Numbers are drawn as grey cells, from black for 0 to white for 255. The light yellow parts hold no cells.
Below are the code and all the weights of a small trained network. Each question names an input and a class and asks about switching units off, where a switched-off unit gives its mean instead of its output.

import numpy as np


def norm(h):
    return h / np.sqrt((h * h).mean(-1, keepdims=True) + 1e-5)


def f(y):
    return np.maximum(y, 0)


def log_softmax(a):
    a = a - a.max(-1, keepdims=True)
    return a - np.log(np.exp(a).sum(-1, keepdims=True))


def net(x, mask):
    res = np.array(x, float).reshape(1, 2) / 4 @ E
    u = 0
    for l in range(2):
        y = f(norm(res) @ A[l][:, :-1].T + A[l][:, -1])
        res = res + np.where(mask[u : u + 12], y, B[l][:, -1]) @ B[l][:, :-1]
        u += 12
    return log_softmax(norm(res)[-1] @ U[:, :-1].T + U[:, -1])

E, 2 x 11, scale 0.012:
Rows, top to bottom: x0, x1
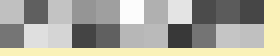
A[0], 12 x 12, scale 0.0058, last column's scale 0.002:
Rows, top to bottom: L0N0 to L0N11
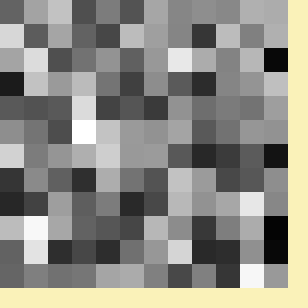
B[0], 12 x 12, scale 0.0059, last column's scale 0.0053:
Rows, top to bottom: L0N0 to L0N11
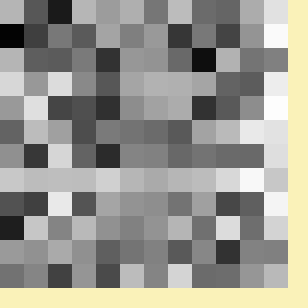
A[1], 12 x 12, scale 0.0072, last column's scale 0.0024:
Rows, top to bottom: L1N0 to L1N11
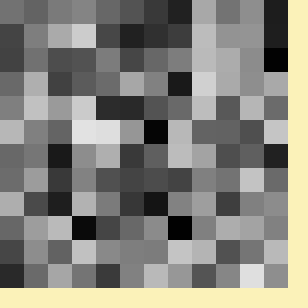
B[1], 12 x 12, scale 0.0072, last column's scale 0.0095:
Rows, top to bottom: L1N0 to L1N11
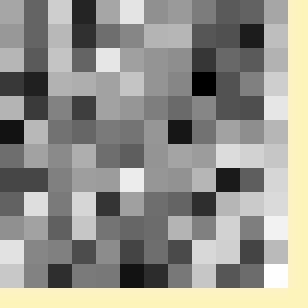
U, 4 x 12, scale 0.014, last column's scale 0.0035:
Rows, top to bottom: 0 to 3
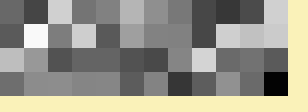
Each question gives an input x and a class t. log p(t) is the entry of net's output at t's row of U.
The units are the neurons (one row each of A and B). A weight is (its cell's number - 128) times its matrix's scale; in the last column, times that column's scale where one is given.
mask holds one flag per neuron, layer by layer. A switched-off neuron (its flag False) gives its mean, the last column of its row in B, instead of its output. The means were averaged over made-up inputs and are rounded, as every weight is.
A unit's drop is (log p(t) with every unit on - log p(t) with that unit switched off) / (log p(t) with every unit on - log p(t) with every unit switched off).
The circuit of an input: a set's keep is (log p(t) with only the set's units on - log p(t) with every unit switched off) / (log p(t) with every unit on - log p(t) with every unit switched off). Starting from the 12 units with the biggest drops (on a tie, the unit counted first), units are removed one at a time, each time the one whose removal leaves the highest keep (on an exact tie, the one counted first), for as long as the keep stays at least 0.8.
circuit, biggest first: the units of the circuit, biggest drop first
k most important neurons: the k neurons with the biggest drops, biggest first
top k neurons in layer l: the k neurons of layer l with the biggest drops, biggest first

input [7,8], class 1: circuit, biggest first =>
(L1N4)
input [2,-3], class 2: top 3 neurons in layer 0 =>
(L0N5; L0N0; L0N6)
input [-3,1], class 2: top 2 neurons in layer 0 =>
(L0N3; L0N8)
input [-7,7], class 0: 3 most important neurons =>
(L1N3; L1N8; L0N4)
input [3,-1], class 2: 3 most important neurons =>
(L0N5; L1N3; L1N11)
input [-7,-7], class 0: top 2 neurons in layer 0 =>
(L0N0; L0N8)
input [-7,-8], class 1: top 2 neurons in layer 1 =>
(L1N8; L1N6)
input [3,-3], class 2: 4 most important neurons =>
(L0N5; L1N3; L1N8; L1N7)
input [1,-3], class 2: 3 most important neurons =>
(L0N5; L0N0; L1N8)
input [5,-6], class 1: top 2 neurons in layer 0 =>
(L0N8; L0N3)
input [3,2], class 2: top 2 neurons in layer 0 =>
(L0N8; L0N3)
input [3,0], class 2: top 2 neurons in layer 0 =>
(L0N5; L0N8)
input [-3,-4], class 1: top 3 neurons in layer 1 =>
(L1N8; L1N6; L1N11)
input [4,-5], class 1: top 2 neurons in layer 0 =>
(L0N8; L0N3)
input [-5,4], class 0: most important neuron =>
(L1N3)
